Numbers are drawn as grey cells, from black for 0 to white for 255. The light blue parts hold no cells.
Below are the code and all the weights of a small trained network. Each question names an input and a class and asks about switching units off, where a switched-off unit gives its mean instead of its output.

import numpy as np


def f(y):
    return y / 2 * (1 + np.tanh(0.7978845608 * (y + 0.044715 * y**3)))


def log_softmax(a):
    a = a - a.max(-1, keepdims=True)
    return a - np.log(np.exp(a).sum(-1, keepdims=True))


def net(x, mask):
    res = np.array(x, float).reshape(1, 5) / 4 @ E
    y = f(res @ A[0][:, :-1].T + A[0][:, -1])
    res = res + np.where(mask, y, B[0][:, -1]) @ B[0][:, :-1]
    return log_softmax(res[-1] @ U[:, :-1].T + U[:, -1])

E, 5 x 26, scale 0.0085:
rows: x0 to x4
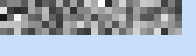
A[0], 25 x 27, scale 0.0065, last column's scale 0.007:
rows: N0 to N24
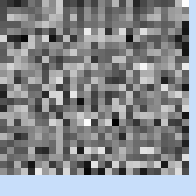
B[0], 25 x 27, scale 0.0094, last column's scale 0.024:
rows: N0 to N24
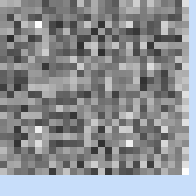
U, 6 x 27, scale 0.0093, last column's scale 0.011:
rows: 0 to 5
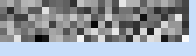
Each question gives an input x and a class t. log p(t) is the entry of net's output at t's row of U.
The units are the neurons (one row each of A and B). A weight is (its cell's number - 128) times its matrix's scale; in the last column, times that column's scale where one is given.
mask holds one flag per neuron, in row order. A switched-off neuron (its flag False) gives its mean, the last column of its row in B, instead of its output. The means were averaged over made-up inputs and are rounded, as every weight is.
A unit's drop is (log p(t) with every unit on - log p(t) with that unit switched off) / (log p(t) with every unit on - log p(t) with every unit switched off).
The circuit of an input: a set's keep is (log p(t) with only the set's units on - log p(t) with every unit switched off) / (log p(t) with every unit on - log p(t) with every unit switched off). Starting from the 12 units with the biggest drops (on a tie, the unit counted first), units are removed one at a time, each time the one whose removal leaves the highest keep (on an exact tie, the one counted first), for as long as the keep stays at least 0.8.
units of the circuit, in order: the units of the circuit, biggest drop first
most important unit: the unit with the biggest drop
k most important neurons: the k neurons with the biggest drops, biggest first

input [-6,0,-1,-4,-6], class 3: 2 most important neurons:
N24, N23
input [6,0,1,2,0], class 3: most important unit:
N4
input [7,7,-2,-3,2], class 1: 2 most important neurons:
N5, N24
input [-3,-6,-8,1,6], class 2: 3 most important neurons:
N11, N10, N5
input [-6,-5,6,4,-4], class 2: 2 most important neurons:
N12, N15
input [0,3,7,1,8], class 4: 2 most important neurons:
N23, N11
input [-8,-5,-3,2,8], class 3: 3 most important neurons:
N24, N17, N6
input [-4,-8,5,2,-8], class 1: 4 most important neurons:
N13, N23, N7, N2
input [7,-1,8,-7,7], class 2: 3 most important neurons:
N15, N8, N12
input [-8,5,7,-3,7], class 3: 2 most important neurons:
N24, N11
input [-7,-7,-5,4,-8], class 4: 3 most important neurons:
N17, N5, N6
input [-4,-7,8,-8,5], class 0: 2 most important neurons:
N14, N0
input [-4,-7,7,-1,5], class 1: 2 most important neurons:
N13, N7
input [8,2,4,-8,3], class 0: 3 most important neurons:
N14, N0, N24
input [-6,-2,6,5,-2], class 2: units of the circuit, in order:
N12
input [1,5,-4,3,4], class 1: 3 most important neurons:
N5, N0, N17
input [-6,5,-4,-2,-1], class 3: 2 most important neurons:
N24, N13
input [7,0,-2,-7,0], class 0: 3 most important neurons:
N0, N14, N24
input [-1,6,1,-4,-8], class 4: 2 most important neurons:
N17, N6
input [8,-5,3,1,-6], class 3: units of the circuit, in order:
N21
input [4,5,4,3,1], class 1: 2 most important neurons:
N5, N24
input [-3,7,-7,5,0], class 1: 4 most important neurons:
N5, N15, N12, N8
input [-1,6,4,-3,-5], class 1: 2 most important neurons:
N5, N23
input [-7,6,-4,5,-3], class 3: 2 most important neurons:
N24, N13
